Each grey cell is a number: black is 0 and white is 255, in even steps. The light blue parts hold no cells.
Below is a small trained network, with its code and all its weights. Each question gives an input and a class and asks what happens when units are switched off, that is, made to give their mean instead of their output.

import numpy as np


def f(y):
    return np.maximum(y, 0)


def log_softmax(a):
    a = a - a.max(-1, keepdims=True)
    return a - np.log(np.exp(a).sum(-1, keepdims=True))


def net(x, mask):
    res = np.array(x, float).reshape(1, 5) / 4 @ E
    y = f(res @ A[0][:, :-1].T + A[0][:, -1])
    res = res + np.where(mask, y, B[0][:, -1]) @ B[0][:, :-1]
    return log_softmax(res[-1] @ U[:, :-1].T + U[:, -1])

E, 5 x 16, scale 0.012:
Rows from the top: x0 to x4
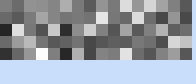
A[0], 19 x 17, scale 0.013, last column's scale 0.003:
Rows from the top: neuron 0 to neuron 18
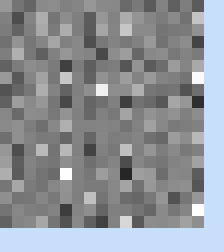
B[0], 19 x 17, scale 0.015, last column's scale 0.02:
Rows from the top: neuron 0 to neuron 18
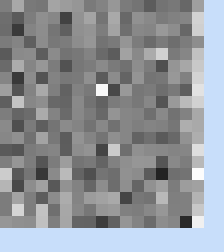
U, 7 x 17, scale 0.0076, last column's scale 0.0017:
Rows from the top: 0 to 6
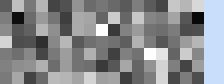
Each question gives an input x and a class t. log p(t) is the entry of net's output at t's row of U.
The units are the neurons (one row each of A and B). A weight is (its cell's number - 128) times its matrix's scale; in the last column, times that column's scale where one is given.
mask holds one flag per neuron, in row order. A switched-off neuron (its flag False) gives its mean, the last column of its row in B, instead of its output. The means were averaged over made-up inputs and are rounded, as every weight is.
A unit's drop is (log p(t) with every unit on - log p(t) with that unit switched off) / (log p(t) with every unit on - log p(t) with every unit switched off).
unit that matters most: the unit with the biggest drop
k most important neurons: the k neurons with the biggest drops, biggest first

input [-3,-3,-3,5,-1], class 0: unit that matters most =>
neuron 8
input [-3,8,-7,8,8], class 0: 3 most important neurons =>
[neuron 8; neuron 5; neuron 11]
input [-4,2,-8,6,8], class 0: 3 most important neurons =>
[neuron 8; neuron 5; neuron 11]
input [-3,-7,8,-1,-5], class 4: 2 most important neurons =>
[neuron 4; neuron 15]
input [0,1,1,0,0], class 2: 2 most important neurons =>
[neuron 14; neuron 8]
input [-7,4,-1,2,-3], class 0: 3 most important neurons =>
[neuron 8; neuron 5; neuron 6]
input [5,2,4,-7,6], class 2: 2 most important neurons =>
[neuron 7; neuron 13]
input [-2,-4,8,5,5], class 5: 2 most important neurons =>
[neuron 18; neuron 4]
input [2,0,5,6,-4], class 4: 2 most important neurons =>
[neuron 18; neuron 4]
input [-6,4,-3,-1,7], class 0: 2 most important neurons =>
[neuron 8; neuron 5]
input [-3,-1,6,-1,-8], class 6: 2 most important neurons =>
[neuron 16; neuron 0]
